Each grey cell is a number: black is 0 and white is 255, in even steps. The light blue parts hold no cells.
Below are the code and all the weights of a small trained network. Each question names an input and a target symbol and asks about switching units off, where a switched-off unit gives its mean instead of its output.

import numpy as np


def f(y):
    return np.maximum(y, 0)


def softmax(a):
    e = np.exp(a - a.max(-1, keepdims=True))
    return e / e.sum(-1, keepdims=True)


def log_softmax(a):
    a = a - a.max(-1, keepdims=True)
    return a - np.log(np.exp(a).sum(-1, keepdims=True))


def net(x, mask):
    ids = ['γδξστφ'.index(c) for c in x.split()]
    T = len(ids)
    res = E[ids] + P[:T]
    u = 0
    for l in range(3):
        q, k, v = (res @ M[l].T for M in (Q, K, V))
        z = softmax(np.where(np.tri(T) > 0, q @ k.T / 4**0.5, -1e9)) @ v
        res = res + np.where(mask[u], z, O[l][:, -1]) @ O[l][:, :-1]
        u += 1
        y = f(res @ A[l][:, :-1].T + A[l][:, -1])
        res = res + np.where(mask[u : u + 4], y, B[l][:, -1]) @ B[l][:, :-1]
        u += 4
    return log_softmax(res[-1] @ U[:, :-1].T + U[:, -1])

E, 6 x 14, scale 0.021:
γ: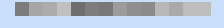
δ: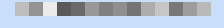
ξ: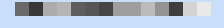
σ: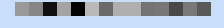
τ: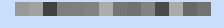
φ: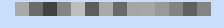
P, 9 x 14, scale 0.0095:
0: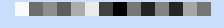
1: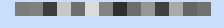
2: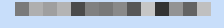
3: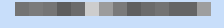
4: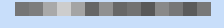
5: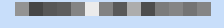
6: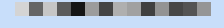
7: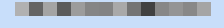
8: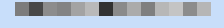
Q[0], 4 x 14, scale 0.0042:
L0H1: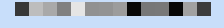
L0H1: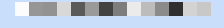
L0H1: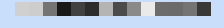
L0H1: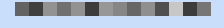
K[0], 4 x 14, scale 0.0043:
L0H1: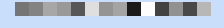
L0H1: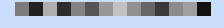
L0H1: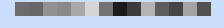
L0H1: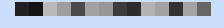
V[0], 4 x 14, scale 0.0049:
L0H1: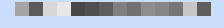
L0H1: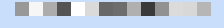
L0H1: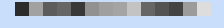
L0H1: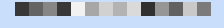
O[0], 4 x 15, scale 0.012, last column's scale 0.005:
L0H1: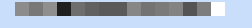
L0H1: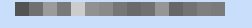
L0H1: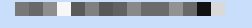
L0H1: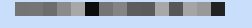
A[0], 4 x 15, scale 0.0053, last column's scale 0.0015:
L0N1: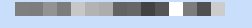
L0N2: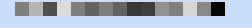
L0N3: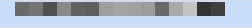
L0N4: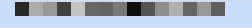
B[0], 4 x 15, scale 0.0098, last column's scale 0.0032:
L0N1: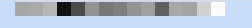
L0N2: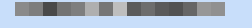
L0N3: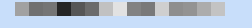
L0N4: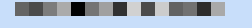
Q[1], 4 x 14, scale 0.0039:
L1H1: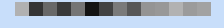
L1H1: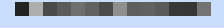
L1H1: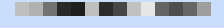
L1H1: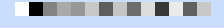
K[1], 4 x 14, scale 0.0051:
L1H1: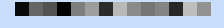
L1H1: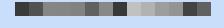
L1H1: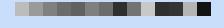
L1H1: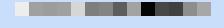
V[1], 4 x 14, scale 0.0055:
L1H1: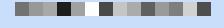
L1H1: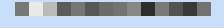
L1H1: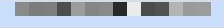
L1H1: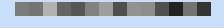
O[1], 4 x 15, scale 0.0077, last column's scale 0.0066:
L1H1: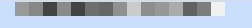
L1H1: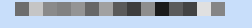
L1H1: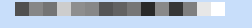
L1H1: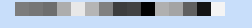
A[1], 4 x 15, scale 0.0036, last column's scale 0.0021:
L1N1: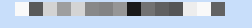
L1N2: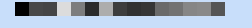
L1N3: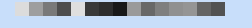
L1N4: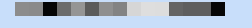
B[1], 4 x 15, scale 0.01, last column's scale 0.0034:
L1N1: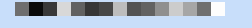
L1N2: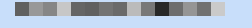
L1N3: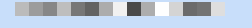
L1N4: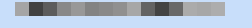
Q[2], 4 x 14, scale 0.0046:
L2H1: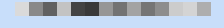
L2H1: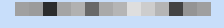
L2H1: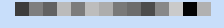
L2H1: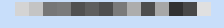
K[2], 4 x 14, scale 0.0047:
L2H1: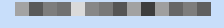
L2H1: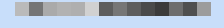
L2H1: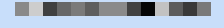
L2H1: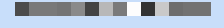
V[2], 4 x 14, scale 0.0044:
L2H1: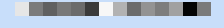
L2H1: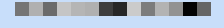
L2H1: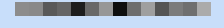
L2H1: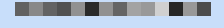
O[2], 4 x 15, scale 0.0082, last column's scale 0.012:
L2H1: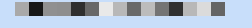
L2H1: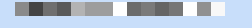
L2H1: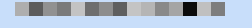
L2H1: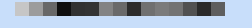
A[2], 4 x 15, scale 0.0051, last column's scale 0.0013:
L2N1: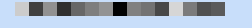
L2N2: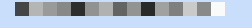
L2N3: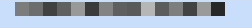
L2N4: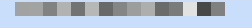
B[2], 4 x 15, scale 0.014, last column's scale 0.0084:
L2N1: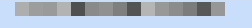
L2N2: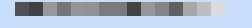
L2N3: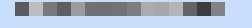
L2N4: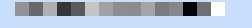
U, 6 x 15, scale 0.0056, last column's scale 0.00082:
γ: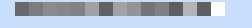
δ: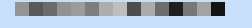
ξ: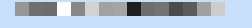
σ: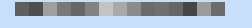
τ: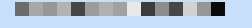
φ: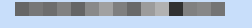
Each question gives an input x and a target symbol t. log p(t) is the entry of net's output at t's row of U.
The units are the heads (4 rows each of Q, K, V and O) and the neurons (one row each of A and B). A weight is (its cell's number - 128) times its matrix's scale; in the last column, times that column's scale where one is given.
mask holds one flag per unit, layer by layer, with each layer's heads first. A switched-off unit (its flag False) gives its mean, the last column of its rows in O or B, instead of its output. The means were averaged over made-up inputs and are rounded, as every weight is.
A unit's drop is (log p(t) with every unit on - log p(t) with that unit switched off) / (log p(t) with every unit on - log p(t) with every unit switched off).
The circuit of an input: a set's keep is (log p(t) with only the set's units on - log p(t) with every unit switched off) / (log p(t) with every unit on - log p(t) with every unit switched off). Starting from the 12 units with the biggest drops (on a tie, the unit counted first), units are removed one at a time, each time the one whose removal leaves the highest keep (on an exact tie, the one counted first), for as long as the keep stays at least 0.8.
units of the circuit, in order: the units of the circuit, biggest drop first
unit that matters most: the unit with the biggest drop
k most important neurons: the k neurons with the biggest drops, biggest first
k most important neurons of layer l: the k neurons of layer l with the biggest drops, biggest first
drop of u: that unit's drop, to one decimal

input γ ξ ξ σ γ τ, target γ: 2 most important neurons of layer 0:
L0N4, L0N1
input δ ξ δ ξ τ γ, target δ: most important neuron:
L0N4
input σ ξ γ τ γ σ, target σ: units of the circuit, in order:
L2N4, L0H1, L1H1, L0N3
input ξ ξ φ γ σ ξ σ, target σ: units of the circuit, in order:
L2N4, L0H1
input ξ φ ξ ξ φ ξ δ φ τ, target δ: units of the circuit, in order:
L2H1, L0H1
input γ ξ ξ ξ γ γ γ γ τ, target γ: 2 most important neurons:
L2N4, L0N4
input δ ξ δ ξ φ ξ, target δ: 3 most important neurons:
L1N3, L0N4, L1N1
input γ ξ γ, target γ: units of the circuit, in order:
L0H1, L2H1
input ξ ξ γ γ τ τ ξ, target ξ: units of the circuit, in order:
L0H1, L1H1, L1N1
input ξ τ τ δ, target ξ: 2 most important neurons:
L1N1, L0N1
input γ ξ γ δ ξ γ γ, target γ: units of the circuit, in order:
L0H1, L2H1, L0N4
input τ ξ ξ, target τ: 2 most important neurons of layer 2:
L2N2, L2N4
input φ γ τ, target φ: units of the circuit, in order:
L0H1, L2H1, L1H1, L2N3
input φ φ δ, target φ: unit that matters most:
L0H1
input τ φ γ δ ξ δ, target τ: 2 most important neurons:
L2N4, L0N1
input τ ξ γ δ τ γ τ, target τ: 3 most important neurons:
L2N4, L0N1, L2N2
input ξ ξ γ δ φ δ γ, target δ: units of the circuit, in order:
L0H1, L2H1
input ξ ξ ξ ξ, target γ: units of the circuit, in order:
L2H1, L1H1
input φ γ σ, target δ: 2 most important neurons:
L2N2, L1N3
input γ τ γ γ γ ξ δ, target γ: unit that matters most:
L2H1
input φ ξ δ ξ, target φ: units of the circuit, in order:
L0H1, L2H1, L1H1
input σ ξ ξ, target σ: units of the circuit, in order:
L2N4, L0H1, L1H1, L0N3
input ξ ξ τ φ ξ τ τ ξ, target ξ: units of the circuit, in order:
L0H1, L1N1, L1H1
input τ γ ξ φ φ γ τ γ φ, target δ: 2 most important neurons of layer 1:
L1N4, L1N1
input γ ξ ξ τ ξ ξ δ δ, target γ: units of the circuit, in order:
L2H1, L0N4, L0H1
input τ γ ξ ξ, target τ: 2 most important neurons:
L0N1, L2N4
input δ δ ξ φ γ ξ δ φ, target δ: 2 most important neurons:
L1N3, L0N4
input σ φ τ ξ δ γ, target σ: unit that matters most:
L2N4
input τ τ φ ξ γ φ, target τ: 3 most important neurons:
L2N4, L2N2, L0N1
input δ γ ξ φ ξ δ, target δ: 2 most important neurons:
L0N4, L1N3
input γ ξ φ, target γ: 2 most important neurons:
L0N4, L2N4
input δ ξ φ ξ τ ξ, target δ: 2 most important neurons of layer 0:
L0N4, L0N1
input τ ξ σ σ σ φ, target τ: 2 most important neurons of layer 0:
L0N1, L0N3
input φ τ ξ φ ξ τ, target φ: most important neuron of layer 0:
L0N1
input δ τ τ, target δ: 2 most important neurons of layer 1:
L1N3, L1N1
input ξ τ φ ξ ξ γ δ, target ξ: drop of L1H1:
0.5
